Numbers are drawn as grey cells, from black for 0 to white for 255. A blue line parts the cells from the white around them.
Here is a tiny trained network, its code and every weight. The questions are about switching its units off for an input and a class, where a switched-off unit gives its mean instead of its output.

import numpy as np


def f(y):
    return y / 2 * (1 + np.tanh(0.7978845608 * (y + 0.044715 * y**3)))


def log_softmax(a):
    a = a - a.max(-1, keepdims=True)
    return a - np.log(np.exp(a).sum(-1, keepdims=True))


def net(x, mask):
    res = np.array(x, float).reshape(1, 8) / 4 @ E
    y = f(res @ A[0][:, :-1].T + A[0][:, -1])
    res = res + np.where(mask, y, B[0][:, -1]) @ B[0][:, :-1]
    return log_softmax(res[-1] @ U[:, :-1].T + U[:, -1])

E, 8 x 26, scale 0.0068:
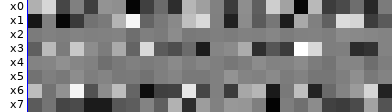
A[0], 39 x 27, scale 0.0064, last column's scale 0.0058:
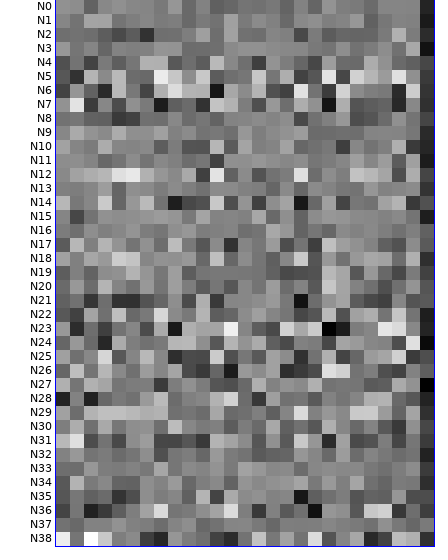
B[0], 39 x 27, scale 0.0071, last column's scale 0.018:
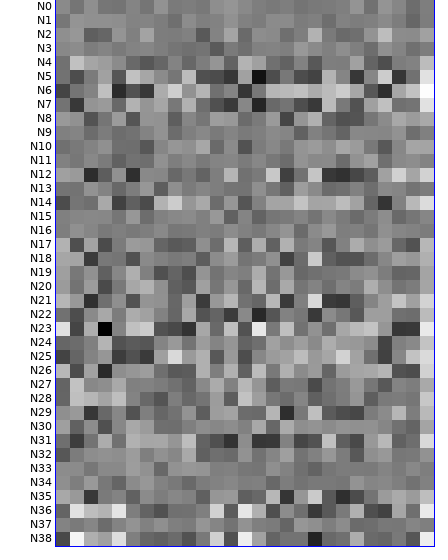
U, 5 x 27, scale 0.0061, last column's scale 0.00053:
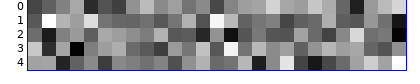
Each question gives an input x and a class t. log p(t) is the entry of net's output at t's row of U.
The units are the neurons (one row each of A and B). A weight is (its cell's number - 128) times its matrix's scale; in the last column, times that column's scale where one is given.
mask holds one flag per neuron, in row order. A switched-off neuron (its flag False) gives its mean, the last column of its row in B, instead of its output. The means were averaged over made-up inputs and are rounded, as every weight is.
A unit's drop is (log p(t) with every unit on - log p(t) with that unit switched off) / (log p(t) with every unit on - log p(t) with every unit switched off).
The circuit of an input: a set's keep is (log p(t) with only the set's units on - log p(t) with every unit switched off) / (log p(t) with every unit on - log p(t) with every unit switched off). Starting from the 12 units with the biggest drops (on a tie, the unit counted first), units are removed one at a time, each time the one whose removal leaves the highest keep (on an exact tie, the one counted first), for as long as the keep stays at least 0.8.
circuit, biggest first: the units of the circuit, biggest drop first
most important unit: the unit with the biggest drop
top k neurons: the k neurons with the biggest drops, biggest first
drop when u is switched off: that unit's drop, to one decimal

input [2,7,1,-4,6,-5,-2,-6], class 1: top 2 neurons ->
N36; N28
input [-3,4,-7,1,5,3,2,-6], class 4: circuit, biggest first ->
N12
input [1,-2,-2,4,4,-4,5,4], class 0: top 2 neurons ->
N23; N14
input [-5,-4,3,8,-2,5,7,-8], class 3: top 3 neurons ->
N26; N17; N6
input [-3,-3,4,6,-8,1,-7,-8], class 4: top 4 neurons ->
N12; N29; N18; N25
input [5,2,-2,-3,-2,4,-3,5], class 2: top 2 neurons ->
N7; N31
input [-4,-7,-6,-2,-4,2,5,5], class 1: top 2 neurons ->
N38; N6
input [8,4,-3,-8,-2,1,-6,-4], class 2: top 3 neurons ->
N31; N7; N26
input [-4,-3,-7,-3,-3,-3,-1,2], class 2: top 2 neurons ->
N36; N5
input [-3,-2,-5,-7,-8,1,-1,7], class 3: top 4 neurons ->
N23; N12; N29; N18
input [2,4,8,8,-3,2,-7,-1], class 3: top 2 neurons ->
N26; N17
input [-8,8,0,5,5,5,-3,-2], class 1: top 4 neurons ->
N36; N28; N7; N31
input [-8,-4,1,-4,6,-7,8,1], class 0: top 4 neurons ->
N25; N14; N7; N31
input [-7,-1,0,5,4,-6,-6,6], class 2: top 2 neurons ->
N5; N22
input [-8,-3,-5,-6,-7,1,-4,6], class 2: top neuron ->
N5
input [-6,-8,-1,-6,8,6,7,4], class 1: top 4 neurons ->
N38; N6; N27; N24
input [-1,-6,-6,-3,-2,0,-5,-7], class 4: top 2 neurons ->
N12; N36
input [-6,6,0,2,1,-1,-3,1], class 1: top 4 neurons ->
N36; N7; N31; N28
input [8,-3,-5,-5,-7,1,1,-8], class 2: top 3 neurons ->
N31; N7; N21
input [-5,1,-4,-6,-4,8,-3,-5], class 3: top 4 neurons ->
N23; N7; N31; N21
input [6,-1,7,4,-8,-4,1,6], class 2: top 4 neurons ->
N7; N31; N12; N29
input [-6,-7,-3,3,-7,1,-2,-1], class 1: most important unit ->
N38
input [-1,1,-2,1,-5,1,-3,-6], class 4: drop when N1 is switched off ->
0.0
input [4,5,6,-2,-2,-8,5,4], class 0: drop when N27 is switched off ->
0.1
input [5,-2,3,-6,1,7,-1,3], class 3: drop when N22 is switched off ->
0.1
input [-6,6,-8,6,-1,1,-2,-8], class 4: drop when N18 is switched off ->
0.3
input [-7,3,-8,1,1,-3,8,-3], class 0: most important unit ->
N25
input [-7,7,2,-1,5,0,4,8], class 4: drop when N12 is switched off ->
-0.1
